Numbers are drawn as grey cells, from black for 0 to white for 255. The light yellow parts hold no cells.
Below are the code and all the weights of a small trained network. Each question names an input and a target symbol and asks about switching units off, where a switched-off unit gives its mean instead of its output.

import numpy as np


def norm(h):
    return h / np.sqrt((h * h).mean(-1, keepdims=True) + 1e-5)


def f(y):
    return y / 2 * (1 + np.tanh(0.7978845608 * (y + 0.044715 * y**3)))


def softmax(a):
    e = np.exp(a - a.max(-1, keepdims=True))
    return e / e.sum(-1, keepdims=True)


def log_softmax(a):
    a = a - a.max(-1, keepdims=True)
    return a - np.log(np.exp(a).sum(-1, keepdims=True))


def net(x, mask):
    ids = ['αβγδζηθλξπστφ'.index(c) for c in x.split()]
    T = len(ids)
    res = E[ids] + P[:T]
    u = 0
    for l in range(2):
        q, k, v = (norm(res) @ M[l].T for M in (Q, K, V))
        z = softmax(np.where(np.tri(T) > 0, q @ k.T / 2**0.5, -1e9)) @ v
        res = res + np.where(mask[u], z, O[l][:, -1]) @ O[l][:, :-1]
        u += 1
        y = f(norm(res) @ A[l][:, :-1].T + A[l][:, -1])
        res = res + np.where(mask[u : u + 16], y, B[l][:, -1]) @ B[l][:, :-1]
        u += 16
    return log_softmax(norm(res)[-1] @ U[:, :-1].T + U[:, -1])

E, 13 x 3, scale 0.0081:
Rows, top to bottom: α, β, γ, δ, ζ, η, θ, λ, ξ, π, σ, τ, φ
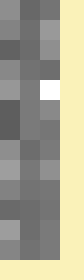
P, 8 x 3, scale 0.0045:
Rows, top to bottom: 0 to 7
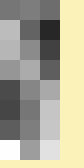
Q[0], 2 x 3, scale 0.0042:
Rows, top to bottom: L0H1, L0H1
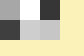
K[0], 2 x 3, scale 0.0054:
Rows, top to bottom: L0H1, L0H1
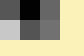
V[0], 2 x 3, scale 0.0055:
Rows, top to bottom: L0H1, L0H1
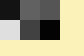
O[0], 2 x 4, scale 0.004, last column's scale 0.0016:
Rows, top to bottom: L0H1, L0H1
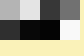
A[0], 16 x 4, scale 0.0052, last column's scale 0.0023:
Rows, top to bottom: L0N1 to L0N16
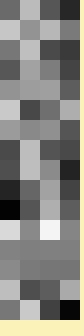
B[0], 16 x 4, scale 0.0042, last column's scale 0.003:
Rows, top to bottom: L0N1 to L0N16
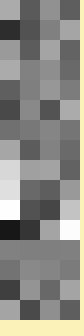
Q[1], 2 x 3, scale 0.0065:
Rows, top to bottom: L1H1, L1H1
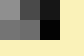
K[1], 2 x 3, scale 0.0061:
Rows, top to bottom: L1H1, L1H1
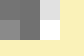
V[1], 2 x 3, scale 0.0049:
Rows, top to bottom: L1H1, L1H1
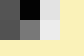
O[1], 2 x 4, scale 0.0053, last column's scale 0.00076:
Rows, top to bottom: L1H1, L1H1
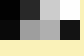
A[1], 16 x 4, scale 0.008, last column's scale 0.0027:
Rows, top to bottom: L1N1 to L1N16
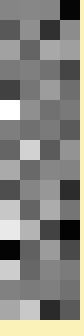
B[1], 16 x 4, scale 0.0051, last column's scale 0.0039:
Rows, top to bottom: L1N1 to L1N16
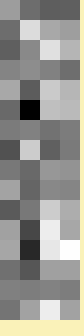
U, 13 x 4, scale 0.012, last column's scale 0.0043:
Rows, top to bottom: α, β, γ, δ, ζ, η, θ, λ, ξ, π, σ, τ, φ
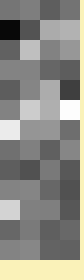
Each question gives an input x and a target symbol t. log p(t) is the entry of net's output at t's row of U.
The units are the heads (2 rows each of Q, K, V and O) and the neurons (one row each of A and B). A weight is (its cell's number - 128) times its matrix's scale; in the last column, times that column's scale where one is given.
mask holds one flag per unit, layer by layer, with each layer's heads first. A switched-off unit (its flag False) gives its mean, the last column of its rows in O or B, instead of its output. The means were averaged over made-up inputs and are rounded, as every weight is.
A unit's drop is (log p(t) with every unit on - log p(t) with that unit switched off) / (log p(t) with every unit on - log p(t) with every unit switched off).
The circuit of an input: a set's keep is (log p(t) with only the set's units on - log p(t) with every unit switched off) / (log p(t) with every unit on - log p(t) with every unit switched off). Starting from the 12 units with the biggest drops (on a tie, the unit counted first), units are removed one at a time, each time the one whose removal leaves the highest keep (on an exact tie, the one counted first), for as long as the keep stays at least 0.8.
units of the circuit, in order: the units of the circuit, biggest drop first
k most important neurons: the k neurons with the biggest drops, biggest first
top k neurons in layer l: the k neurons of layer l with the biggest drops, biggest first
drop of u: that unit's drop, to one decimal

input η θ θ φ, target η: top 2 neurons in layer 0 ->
(L0N11; L0N10)
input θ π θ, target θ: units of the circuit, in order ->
(L1H1; L0H1; L1N16)
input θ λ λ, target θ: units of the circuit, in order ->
(L1H1; L0N12)
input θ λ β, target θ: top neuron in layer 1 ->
(L1N16)
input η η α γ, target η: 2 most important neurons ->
(L1N16; L0N11)
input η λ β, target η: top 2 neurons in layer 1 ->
(L1N16; L1N12)
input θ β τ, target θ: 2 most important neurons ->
(L1N16; L1N12)
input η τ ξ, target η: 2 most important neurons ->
(L0N11; L1N16)
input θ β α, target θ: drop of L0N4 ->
0.0
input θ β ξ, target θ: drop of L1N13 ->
0.1
